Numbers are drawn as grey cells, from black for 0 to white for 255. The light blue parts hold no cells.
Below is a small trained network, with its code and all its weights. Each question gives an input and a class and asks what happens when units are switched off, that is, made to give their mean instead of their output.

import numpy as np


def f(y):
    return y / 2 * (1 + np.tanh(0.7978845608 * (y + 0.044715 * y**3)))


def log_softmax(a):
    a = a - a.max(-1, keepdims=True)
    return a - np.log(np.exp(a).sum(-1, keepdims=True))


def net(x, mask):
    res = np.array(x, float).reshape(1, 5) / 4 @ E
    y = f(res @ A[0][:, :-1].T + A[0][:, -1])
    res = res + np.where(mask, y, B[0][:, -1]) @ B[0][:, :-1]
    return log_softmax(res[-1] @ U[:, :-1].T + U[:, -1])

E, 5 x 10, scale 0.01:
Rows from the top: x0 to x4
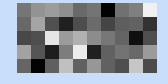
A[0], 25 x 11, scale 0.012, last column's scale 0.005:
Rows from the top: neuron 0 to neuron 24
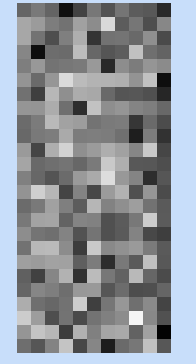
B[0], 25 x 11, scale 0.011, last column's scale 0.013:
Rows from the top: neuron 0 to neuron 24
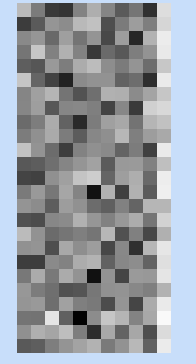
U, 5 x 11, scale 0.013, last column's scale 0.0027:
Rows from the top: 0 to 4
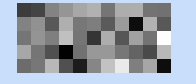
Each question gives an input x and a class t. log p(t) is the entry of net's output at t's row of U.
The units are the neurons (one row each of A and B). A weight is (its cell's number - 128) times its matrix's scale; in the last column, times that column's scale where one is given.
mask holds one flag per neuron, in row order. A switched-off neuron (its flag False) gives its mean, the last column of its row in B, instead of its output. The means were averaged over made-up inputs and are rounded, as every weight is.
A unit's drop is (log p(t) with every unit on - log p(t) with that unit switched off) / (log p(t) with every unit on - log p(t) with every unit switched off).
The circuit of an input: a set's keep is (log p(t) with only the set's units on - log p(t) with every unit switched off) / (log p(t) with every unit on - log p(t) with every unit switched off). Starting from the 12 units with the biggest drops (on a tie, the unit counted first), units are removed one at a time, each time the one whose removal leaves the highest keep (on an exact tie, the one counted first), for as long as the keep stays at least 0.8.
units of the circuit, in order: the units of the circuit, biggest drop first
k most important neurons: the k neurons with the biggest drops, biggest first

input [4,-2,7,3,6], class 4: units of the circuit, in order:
neuron 6
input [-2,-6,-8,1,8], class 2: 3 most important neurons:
neuron 19; neuron 3; neuron 8
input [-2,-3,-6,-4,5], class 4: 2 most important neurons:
neuron 22; neuron 13
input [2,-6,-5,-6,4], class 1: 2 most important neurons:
neuron 17; neuron 7
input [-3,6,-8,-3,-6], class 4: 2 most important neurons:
neuron 22; neuron 5
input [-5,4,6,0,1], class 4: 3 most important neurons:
neuron 6; neuron 8; neuron 20
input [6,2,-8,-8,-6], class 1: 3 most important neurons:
neuron 17; neuron 7; neuron 14
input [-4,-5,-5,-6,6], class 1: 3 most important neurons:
neuron 17; neuron 7; neuron 13
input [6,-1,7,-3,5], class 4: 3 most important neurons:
neuron 6; neuron 8; neuron 12
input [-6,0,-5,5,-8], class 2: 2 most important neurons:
neuron 13; neuron 23
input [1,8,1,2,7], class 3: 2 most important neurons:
neuron 0; neuron 13
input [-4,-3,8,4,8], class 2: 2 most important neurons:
neuron 3; neuron 19
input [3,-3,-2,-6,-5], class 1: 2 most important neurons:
neuron 17; neuron 7
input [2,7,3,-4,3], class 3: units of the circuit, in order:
neuron 0
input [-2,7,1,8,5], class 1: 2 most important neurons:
neuron 3; neuron 2
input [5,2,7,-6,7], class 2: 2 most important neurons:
neuron 19; neuron 22
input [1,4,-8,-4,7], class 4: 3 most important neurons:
neuron 22; neuron 13; neuron 23
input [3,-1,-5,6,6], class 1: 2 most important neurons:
neuron 2; neuron 13
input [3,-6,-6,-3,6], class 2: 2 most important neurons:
neuron 19; neuron 0
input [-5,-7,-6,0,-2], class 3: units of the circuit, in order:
neuron 5
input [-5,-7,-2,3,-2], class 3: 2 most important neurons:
neuron 5; neuron 10
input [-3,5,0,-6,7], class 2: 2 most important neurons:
neuron 19; neuron 2
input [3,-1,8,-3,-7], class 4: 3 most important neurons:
neuron 8; neuron 9; neuron 19
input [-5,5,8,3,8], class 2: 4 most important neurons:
neuron 3; neuron 19; neuron 22; neuron 16
